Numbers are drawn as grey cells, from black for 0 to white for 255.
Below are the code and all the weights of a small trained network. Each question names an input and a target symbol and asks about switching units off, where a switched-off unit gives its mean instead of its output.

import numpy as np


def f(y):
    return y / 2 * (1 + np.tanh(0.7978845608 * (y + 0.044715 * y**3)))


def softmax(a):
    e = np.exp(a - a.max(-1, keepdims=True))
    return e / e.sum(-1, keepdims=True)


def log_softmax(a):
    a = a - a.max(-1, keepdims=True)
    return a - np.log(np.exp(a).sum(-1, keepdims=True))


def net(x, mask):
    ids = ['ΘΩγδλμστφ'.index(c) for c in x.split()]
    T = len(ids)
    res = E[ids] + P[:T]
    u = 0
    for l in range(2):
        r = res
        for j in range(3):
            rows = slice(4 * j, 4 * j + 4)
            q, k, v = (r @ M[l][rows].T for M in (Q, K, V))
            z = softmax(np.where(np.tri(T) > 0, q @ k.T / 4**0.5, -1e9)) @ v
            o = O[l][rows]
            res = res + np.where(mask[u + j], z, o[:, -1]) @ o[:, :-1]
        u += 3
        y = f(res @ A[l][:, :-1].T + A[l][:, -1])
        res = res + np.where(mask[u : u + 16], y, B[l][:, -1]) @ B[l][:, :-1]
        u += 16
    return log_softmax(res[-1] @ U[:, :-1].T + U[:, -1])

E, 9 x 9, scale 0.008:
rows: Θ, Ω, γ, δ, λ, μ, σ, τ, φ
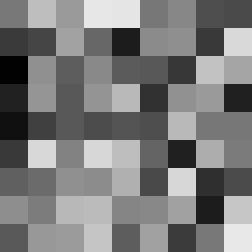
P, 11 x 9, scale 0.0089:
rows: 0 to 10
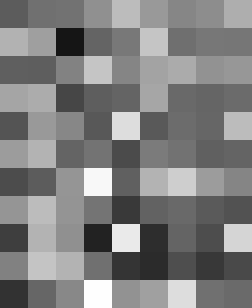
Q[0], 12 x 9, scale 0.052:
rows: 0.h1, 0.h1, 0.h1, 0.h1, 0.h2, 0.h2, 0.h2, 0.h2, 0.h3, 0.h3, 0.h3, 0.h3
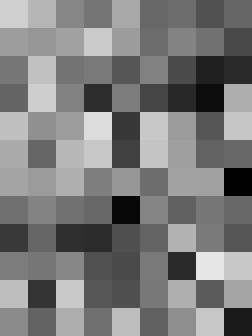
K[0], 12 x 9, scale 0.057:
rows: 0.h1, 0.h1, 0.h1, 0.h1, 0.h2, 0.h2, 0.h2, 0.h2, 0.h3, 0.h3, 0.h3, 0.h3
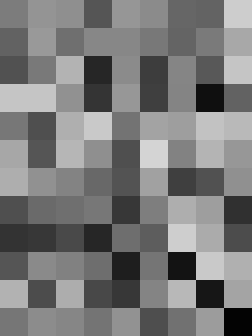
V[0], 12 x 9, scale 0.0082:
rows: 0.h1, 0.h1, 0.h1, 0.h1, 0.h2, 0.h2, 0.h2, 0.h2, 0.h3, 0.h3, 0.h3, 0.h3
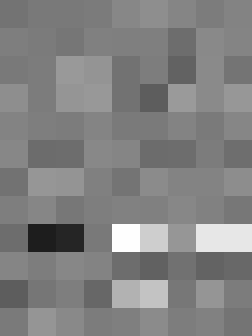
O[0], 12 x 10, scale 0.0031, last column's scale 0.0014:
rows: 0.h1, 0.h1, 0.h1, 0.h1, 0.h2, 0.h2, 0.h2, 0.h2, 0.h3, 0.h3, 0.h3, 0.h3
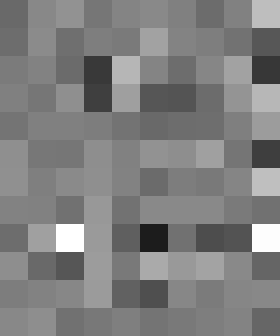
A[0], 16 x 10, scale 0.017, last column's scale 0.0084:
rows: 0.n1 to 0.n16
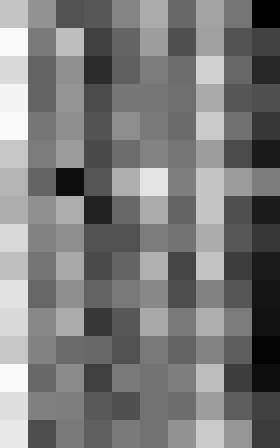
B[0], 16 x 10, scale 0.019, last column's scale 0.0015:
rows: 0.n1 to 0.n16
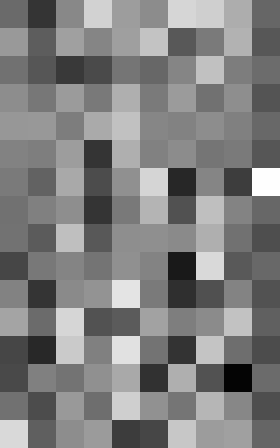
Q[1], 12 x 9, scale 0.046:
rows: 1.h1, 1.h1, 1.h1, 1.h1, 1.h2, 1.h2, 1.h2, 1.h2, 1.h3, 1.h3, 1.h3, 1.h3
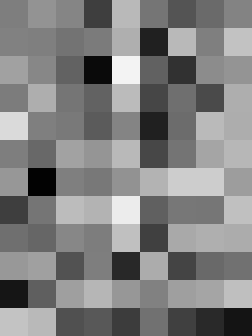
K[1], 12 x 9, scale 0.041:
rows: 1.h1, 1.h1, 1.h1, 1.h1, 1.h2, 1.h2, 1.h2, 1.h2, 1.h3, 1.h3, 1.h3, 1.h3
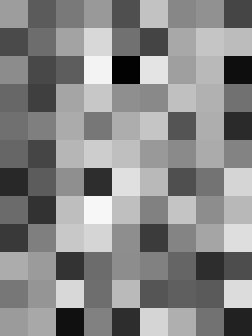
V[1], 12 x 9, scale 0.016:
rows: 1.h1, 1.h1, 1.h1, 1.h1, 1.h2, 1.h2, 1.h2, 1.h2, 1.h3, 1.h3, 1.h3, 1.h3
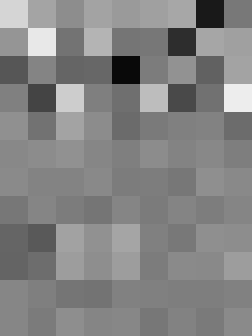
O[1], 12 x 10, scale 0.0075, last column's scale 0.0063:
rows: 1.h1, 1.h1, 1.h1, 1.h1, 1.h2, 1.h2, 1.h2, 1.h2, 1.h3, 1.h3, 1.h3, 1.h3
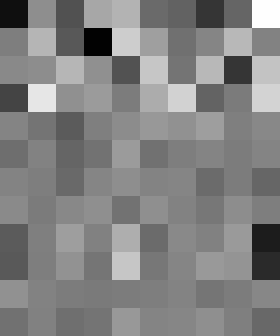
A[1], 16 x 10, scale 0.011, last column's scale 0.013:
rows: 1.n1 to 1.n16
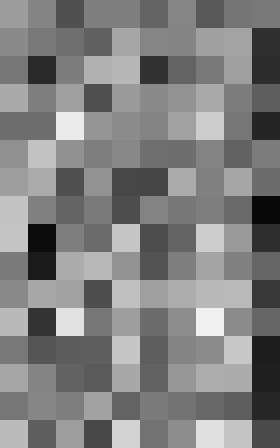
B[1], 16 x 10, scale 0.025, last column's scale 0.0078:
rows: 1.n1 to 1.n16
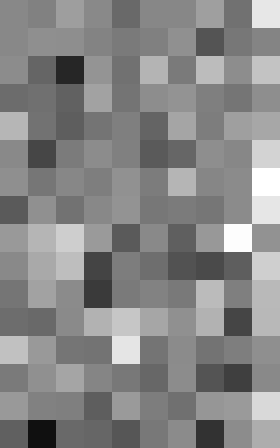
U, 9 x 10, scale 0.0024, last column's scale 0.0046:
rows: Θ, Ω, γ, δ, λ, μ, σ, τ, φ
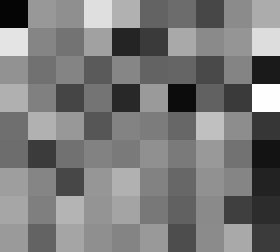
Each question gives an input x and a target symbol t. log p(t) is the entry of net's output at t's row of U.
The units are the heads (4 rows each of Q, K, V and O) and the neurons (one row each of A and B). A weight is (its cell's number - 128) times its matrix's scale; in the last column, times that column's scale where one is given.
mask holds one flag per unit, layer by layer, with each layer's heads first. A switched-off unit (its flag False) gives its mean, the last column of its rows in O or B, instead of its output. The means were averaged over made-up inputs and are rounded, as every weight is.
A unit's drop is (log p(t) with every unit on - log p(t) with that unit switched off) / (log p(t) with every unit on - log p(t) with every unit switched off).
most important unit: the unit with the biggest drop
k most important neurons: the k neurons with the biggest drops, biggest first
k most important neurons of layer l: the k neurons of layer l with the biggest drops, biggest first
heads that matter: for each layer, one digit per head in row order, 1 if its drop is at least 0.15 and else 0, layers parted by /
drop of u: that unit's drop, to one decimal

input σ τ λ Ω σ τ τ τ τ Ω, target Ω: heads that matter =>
000 / 001
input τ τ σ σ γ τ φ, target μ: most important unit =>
1.h1
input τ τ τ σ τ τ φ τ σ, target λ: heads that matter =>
000 / 101
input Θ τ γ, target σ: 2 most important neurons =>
(1.n13 1.n3)
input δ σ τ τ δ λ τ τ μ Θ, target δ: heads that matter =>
001 / 001
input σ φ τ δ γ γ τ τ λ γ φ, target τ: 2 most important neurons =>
(1.n12 1.n10)
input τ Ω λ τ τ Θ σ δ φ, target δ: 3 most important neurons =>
(1.n3 1.n10 1.n7)
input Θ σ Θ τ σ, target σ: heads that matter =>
000 / 101
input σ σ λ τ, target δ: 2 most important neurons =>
(0.n7 1.n7)
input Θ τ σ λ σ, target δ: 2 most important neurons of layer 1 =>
(1.n3 1.n10)
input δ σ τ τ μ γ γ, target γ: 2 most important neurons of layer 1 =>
(1.n16 1.n13)
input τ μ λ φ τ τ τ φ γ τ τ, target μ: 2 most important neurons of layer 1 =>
(1.n16 1.n12)
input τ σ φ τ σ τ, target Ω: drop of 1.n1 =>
0.1
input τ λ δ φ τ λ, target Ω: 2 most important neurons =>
(1.n7 0.n13)
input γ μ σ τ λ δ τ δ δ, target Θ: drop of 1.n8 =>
-0.1
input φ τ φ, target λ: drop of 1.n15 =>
0.0
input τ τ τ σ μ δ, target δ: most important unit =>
0.h3
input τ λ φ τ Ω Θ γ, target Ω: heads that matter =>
000 / 100
